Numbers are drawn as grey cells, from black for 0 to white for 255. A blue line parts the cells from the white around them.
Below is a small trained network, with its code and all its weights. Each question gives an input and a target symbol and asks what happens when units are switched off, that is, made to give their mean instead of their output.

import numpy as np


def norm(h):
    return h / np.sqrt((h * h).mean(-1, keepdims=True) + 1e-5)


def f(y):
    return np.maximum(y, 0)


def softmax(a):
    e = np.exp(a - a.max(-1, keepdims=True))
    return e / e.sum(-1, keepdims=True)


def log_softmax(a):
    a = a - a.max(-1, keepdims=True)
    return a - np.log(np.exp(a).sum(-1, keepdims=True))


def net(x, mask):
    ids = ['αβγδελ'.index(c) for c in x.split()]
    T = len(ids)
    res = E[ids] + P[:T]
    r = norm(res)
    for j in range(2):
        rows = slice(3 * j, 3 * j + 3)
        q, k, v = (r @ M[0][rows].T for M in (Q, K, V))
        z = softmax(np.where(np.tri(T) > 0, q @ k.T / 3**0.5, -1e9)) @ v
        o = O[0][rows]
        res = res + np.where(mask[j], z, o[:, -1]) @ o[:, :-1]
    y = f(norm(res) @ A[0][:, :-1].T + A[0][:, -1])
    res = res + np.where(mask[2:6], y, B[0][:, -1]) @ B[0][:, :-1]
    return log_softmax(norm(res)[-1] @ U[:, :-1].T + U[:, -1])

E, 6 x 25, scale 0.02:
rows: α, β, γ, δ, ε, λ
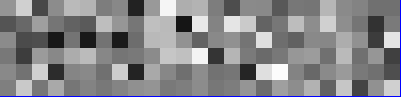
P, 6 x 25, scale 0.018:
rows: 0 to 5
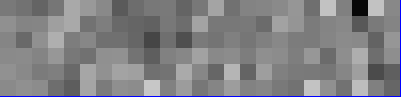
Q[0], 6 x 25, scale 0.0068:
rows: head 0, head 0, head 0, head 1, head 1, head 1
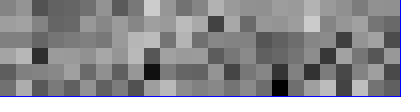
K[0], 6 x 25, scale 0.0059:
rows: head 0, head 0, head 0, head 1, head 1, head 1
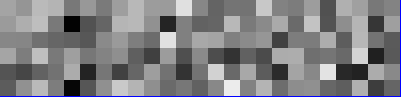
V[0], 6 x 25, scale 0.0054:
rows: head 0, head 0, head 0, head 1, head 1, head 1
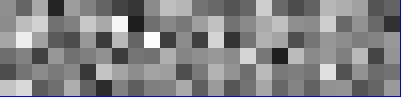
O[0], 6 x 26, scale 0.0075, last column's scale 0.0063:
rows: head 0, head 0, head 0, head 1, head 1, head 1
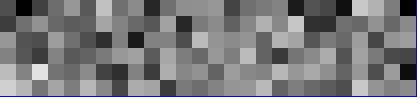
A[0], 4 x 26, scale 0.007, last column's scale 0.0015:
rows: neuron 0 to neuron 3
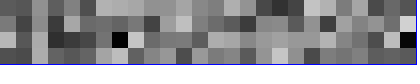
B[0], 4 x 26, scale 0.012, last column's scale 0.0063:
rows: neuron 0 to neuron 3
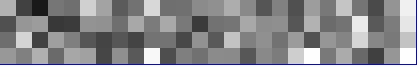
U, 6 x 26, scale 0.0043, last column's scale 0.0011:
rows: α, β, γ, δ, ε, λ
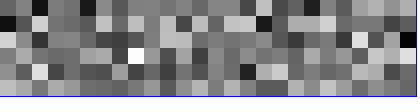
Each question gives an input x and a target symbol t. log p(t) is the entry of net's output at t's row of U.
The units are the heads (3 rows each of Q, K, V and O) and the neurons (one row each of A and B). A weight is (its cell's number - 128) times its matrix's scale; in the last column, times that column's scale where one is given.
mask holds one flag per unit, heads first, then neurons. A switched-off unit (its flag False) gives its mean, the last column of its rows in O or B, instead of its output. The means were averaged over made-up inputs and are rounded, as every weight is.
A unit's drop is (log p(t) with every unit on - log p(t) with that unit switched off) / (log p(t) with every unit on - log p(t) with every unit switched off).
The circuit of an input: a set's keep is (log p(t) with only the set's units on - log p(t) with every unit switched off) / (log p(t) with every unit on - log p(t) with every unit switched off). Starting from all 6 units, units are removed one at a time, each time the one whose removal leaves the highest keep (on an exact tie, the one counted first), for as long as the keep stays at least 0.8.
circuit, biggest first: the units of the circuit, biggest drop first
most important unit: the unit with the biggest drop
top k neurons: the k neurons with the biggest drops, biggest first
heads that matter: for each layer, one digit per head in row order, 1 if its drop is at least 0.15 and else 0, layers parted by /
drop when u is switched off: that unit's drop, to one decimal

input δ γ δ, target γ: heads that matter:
10
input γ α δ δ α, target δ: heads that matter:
10
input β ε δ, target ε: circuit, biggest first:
[head 0; neuron 3]
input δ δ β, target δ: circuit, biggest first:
[head 0; neuron 0]
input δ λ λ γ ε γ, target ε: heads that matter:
11
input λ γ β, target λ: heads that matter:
00
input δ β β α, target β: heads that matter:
11
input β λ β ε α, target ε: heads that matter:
10
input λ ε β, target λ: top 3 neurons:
[neuron 1; neuron 3; neuron 2]
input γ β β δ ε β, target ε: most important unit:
head 0
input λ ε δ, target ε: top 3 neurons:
[neuron 3; neuron 0; neuron 1]
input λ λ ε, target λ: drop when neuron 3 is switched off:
0.1
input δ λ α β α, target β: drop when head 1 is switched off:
0.6
